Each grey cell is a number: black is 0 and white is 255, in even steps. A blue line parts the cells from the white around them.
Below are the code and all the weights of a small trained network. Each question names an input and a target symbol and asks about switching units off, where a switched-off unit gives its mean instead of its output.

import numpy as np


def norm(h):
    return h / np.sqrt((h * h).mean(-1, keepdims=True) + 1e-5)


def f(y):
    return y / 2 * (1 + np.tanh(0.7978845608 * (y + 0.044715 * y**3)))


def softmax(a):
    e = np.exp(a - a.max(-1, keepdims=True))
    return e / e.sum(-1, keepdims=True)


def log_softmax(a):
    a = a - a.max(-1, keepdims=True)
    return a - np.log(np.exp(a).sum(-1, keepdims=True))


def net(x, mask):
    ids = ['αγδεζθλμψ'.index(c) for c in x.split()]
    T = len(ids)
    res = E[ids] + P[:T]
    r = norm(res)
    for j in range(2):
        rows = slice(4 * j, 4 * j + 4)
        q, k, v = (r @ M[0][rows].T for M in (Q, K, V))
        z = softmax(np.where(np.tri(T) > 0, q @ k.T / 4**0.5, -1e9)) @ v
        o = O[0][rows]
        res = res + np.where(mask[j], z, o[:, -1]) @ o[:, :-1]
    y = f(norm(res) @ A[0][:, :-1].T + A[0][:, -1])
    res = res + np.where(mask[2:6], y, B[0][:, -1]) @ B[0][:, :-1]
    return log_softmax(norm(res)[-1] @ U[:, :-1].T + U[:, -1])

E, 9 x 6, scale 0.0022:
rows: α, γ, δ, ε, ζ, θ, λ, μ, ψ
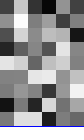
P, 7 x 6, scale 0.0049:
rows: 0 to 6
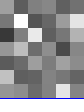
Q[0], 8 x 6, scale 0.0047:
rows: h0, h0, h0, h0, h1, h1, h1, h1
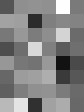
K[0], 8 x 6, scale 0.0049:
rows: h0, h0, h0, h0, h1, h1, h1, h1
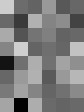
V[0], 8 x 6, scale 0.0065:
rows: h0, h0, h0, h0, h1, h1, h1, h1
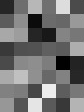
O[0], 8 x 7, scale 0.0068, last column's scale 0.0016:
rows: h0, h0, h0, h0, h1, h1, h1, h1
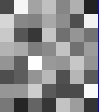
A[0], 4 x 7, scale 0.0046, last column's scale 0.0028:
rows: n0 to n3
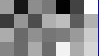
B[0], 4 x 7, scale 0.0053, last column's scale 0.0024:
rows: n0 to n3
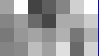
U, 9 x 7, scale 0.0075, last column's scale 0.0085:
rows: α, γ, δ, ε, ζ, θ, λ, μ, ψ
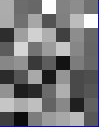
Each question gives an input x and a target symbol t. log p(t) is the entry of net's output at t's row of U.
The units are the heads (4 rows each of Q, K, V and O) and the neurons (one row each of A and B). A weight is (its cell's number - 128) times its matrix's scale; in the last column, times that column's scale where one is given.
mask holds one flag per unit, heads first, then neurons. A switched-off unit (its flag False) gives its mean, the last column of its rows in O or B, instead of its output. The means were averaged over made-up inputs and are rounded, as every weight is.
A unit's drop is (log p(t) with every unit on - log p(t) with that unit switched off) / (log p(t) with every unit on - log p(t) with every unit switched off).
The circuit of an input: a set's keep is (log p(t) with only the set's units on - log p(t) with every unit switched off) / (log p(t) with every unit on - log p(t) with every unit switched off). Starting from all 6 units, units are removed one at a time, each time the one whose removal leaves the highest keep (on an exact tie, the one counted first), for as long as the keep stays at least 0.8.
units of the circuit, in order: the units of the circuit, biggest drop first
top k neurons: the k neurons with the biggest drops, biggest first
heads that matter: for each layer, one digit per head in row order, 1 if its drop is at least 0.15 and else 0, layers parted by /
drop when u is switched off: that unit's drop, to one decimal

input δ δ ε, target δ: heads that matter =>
01
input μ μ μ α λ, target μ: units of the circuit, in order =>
h0, h1
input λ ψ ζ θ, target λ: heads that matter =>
01
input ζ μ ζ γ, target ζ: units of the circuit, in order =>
h1, h0
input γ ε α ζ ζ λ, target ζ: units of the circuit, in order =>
h1, h0
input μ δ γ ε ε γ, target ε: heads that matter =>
11
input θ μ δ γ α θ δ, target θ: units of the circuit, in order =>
h0
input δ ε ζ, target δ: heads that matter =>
10
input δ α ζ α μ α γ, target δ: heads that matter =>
01
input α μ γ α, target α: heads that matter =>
11
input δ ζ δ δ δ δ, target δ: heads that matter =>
10
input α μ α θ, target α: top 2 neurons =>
n0, n1
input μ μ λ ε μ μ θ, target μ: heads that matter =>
01
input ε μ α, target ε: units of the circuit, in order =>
h0, h1
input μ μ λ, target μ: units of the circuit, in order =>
h1, h0
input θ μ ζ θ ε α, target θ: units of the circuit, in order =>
h0, n0
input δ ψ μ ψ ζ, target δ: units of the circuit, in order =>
h0
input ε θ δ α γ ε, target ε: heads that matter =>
10
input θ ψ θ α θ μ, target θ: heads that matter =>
10
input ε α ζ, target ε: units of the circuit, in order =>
h1
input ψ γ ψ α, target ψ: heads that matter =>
01
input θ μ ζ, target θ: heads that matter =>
11
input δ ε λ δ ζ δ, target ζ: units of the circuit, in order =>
n3, h0, h1
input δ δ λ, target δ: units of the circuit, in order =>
h1, h0
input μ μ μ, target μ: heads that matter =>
11
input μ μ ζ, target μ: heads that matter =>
01
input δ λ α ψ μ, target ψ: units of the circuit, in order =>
h1
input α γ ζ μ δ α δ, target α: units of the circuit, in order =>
h0, h1
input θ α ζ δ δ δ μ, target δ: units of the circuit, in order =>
h0, h1
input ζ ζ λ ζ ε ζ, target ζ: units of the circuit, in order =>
h1, h0
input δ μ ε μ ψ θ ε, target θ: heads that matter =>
10
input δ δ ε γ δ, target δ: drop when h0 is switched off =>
0.2
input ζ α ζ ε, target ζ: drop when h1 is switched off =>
0.3
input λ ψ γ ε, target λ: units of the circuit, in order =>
h1
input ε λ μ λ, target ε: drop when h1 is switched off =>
0.3
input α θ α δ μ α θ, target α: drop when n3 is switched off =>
0.0
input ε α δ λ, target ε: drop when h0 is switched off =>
0.8
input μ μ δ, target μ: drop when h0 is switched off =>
0.3
